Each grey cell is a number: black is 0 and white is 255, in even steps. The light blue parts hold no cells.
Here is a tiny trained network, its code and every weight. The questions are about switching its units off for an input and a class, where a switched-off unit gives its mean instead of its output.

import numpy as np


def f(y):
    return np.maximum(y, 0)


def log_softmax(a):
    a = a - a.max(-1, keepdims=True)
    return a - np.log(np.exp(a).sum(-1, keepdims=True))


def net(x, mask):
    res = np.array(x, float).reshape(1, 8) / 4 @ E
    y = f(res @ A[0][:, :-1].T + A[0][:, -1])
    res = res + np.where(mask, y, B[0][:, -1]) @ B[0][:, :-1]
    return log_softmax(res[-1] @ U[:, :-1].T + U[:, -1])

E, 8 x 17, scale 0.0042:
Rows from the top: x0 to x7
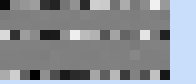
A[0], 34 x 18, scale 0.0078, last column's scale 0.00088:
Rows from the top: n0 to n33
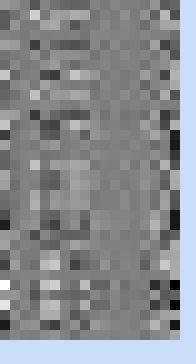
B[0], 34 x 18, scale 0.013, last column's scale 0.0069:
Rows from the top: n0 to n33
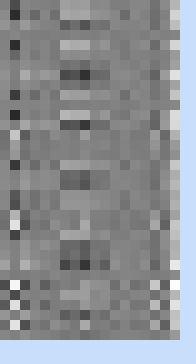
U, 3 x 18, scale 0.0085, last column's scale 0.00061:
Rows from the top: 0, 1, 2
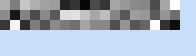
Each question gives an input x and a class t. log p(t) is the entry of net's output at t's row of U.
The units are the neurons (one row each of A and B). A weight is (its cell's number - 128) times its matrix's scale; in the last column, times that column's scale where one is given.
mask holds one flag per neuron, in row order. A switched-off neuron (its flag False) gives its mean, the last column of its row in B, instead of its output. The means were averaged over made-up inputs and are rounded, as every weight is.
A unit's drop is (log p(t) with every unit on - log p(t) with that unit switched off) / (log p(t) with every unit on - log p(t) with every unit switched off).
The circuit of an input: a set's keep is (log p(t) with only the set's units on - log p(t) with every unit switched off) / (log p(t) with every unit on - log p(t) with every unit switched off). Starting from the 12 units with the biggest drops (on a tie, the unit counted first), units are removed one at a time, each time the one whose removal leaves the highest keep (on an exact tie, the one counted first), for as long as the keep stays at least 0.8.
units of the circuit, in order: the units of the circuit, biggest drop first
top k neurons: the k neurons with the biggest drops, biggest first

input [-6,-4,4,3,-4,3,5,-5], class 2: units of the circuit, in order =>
(n28)
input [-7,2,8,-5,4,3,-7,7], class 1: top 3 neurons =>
(n11; n4; n23)
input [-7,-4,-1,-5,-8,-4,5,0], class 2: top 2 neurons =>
(n28; n30)
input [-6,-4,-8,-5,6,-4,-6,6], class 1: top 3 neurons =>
(n11; n4; n23)
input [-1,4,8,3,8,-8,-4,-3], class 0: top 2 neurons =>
(n11; n4)
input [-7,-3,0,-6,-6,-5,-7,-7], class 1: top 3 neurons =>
(n1; n16; n9)
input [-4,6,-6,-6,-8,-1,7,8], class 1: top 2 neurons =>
(n11; n4)
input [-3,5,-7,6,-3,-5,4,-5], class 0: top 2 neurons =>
(n7; n12)
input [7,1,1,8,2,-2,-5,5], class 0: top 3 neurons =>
(n7; n12; n28)
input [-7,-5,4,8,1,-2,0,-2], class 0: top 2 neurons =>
(n7; n12)
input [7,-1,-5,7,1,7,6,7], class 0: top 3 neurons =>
(n7; n12; n28)
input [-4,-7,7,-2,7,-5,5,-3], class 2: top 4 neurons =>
(n28; n11; n4; n30)
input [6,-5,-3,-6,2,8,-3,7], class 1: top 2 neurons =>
(n11; n4)
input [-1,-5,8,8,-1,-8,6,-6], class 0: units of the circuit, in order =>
(n7)
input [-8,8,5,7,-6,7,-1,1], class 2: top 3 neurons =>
(n28; n30; n26)
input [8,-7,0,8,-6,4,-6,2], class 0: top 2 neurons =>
(n7; n12)
